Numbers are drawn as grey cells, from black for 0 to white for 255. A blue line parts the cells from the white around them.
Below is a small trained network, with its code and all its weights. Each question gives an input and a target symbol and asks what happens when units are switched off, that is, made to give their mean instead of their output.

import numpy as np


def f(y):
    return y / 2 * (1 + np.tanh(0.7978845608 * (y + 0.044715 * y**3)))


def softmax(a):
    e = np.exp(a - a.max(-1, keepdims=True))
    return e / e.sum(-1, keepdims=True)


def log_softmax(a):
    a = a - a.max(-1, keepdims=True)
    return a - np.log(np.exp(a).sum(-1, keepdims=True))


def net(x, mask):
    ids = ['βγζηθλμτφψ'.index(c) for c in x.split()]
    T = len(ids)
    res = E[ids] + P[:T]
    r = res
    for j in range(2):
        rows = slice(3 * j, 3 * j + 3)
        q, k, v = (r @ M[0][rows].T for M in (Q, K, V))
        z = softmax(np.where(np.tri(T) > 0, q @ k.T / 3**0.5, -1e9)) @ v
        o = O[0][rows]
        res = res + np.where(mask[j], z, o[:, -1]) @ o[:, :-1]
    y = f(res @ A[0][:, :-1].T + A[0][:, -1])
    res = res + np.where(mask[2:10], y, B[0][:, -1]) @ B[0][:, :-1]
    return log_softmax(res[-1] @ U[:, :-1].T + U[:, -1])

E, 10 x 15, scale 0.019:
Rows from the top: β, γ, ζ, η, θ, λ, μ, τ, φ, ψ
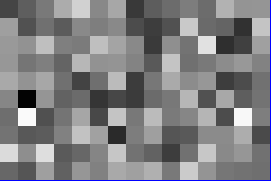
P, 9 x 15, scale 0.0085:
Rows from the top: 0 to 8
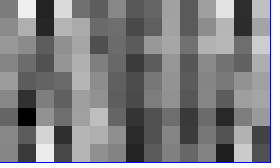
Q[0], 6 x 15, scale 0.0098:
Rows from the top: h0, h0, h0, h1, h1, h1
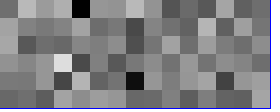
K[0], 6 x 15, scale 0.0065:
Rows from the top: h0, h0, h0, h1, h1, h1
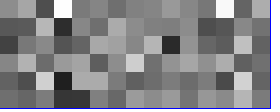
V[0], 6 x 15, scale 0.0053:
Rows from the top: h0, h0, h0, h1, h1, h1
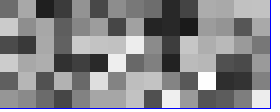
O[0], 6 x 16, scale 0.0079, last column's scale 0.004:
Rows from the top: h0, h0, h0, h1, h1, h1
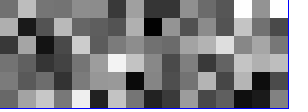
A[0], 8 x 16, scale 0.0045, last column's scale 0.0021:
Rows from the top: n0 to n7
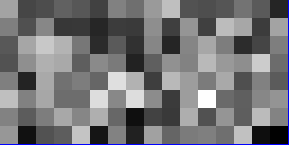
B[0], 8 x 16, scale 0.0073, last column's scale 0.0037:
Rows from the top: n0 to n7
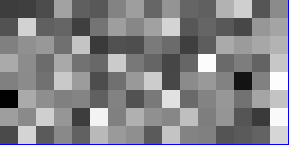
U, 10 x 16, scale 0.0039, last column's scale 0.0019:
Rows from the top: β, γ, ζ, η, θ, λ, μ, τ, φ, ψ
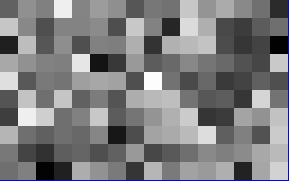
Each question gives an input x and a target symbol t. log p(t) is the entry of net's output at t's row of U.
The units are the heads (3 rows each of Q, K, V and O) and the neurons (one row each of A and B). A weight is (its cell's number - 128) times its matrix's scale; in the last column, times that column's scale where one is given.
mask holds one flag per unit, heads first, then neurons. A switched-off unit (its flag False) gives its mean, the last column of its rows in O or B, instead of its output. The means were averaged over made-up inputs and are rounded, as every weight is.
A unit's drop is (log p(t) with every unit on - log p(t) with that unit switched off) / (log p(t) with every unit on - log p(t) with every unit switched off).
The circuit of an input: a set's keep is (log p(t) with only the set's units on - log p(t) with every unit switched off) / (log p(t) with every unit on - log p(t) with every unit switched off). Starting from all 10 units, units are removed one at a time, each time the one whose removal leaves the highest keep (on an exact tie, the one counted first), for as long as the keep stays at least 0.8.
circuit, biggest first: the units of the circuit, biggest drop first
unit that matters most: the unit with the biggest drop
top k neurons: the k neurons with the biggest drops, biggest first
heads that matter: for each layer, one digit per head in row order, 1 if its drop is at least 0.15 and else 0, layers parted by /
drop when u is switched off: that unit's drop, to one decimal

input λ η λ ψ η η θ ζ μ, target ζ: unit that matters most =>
n7
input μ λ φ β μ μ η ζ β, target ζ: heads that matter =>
10
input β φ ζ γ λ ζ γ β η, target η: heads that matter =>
11
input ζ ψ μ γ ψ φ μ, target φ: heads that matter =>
11
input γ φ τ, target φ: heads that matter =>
10
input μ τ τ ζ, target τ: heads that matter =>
01
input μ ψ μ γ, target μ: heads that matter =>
10
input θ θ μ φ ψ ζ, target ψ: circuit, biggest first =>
h0; h1
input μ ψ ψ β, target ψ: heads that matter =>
10
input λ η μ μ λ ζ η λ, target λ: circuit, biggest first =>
n1; h1
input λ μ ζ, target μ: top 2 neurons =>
n5; n4
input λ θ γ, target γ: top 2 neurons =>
n6; n4
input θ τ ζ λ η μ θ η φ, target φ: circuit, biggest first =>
h1; h0
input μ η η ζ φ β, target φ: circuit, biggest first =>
h0
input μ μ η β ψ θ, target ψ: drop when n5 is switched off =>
0.0
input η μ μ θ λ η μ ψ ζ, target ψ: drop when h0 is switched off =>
0.8
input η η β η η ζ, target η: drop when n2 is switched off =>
0.2
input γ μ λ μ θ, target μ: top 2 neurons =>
n4; n3
